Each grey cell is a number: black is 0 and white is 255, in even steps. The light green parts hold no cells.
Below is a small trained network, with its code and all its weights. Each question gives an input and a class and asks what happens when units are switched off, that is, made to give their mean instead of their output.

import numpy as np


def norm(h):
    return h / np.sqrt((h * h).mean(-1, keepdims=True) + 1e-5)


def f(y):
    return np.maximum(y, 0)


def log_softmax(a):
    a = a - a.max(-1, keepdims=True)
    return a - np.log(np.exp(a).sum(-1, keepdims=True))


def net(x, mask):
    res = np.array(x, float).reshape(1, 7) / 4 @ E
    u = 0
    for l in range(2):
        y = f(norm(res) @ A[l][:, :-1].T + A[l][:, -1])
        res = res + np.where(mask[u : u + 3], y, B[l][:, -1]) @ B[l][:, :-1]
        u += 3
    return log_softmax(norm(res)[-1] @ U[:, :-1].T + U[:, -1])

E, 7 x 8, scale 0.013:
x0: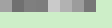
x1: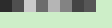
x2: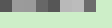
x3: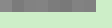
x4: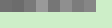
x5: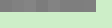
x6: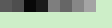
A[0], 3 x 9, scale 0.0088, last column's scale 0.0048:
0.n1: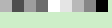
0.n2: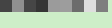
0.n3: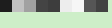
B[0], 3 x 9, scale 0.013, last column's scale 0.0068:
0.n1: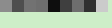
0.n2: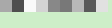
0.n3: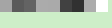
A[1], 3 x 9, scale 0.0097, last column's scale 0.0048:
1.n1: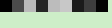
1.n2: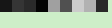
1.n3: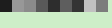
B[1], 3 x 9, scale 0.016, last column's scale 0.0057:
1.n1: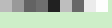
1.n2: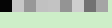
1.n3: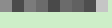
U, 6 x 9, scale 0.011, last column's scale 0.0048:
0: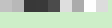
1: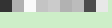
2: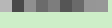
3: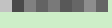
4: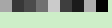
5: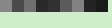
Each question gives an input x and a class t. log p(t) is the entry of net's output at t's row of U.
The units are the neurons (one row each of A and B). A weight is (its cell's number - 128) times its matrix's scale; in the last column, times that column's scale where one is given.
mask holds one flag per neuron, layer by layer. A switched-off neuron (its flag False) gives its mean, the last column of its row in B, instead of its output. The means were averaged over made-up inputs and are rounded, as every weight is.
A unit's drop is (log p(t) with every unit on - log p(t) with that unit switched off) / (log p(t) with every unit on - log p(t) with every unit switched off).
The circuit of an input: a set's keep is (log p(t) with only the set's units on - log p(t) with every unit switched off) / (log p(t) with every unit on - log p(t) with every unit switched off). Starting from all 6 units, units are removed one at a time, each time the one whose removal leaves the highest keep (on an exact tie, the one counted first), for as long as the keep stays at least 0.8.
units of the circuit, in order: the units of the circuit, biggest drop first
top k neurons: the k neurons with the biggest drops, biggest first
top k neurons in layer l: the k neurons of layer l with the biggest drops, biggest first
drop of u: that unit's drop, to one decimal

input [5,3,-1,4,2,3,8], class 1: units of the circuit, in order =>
(1.n2)
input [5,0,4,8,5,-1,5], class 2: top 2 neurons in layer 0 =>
(0.n2, 0.n3)
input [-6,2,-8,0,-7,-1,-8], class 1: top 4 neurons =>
(0.n3, 1.n1, 0.n1, 1.n3)
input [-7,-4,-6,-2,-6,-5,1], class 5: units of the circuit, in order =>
(0.n3, 1.n1)
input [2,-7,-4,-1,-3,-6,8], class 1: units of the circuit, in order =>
(1.n2, 1.n1)
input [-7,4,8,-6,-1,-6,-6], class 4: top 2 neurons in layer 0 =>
(0.n3, 0.n2)
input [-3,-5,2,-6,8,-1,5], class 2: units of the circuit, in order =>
(0.n2, 1.n1)
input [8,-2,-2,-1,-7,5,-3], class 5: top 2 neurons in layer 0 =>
(0.n1, 0.n3)
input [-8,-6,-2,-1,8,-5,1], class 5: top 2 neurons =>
(1.n3, 1.n1)
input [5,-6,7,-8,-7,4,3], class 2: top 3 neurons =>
(0.n3, 1.n1, 0.n2)
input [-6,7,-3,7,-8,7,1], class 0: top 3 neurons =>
(1.n1, 0.n3, 0.n1)
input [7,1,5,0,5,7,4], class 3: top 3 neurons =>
(0.n3, 0.n2, 0.n1)
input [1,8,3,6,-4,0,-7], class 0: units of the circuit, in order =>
(1.n1, 0.n2)
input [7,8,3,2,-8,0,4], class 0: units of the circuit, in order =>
(1.n1)
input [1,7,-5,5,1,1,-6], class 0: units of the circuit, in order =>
(1.n1, 0.n2, 0.n3)
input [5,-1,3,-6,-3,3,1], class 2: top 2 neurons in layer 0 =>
(0.n3, 0.n1)
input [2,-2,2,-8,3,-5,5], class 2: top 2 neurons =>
(0.n2, 1.n2)
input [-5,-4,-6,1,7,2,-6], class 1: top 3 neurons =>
(1.n1, 0.n3, 0.n1)
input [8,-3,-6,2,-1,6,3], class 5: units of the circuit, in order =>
(0.n1, 0.n3)
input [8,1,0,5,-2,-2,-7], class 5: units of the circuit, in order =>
(0.n1)
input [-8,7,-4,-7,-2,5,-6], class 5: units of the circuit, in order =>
(1.n3, 0.n2)
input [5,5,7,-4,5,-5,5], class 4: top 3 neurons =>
(0.n3, 0.n2, 1.n3)
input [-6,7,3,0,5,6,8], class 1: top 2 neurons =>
(1.n2, 0.n1)
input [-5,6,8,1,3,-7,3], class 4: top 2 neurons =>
(0.n3, 0.n1)
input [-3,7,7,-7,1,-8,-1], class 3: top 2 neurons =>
(0.n3, 1.n3)
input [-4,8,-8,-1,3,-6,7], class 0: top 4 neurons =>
(1.n1, 0.n3, 0.n1, 1.n2)
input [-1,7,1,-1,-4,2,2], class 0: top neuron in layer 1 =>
(1.n1)
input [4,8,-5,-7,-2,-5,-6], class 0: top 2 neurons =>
(1.n1, 0.n2)
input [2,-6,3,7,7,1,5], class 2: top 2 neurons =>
(0.n2, 1.n1)
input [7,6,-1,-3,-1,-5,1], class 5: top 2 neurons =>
(0.n1, 0.n3)
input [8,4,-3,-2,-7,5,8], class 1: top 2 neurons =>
(1.n2, 0.n3)
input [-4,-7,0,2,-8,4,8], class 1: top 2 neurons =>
(1.n2, 1.n1)
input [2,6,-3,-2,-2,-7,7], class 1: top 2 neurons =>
(1.n2, 0.n3)
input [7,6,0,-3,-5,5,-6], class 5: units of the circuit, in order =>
(0.n1)
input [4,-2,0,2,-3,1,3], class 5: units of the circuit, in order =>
(0.n3, 1.n1)
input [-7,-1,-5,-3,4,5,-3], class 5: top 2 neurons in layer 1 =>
(1.n3, 1.n1)
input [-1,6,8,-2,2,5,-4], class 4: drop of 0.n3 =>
0.8
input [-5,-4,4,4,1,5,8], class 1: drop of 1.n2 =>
0.5
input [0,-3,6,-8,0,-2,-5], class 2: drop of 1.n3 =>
-0.1
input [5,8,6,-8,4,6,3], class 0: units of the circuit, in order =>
(1.n1)
